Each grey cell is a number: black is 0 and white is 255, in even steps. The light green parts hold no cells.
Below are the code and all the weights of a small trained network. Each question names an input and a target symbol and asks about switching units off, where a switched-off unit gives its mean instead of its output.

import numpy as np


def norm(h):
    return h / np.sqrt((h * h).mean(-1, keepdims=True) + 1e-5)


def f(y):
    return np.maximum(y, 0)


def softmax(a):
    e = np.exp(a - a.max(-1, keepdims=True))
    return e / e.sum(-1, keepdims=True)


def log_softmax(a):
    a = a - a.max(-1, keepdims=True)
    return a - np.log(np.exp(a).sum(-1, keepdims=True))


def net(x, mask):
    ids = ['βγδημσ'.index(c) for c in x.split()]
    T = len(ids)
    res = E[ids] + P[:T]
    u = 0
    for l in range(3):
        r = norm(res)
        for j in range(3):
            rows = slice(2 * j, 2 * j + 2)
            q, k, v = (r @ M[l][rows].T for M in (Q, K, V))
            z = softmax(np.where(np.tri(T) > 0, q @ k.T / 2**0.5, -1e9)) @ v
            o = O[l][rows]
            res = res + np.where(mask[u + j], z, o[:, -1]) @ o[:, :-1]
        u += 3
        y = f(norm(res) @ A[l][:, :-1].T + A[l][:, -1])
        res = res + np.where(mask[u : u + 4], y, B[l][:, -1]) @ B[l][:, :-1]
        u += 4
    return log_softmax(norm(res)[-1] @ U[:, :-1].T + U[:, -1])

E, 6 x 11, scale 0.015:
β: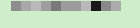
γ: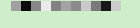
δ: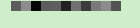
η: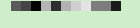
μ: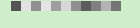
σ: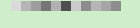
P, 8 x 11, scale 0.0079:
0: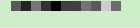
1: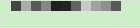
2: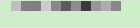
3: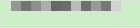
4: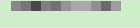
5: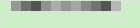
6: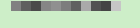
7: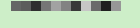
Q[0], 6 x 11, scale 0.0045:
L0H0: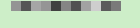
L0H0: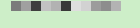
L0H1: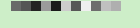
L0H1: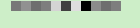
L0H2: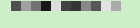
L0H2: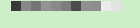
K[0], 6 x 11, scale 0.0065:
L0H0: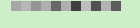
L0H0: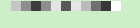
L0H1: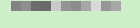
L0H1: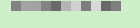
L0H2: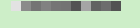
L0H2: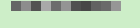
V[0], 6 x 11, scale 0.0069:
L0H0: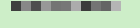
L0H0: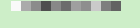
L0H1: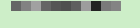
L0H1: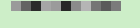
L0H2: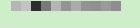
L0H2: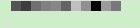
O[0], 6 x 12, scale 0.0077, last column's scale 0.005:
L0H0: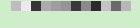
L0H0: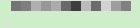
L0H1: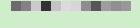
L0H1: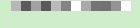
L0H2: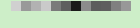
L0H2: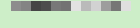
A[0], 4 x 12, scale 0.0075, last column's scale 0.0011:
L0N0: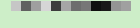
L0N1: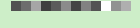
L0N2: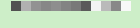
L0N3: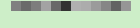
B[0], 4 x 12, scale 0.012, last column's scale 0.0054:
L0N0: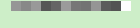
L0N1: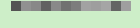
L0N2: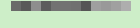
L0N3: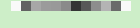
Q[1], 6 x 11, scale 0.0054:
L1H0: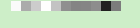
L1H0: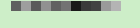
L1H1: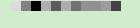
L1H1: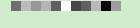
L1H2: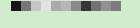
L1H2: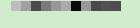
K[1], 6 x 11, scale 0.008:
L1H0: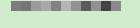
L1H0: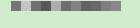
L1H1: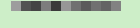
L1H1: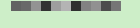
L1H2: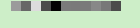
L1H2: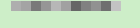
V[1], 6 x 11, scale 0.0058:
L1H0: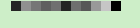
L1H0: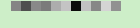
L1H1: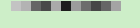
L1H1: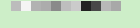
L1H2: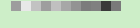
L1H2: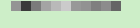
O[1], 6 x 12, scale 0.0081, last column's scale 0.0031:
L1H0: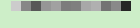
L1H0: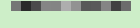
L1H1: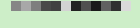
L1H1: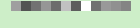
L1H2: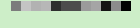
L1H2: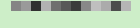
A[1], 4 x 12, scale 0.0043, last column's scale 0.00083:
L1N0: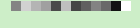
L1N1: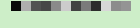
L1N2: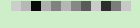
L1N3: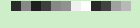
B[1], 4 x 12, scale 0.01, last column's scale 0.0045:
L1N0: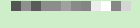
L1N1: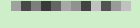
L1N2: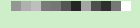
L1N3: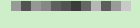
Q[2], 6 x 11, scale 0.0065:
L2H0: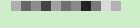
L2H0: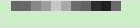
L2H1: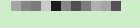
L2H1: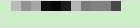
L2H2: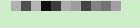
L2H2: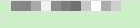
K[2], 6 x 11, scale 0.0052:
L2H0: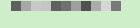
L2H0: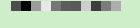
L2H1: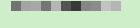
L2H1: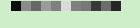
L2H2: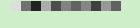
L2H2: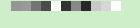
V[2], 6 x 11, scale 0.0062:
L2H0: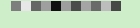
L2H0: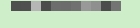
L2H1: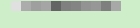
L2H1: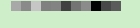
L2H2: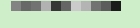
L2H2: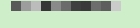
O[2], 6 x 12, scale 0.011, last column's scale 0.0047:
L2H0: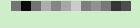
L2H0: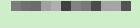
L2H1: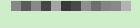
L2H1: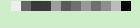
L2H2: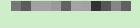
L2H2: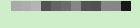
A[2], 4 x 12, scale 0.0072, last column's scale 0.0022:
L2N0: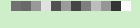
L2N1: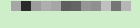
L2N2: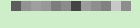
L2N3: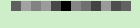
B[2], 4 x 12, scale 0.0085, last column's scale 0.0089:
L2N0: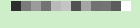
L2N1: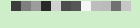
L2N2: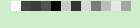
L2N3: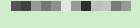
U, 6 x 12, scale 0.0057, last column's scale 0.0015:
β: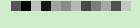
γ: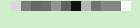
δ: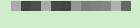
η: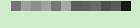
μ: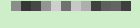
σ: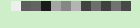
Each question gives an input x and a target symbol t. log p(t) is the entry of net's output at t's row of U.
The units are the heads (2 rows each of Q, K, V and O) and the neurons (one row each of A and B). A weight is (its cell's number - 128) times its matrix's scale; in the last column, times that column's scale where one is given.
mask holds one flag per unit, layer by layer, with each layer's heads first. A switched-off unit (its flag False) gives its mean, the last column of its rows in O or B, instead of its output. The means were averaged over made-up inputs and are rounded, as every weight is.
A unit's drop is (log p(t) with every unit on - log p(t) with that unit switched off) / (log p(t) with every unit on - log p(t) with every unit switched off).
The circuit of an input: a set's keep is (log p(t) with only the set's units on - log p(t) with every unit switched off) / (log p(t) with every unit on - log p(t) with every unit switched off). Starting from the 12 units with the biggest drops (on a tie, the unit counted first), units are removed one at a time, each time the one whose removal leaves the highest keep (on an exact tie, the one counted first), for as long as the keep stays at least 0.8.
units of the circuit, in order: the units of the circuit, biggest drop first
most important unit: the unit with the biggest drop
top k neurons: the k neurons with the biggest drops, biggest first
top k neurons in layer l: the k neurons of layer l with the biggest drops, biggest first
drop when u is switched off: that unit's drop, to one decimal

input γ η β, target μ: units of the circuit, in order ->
L2H2, L0H0
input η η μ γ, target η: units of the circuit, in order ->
L0N0, L1H2, L2H1
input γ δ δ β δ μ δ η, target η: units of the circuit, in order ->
L1H2, L2N1, L1H1
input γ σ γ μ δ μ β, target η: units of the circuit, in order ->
L1H0, L1H2
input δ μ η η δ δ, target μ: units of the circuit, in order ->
L2H2
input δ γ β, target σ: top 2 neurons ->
L1N0, L2N0
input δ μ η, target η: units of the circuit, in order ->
L1H2, L2H1, L1N2
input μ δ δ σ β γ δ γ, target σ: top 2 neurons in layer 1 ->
L1N2, L1N0
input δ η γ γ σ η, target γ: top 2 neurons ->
L0N3, L1N0
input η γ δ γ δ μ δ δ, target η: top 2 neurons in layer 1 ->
L1N0, L1N3
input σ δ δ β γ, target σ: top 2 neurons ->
L0N0, L2N0
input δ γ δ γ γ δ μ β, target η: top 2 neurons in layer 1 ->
L1N0, L1N2
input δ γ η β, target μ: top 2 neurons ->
L1N0, L0N2
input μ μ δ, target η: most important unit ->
L0H1
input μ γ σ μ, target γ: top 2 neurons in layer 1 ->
L1N0, L1N1
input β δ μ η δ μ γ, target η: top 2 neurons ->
L0N0, L1N0
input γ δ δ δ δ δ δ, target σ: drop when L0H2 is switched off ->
-0.1
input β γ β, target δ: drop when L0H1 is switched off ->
0.9
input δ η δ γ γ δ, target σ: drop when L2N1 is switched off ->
0.2
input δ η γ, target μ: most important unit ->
L2H2
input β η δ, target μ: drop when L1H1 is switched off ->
-0.1
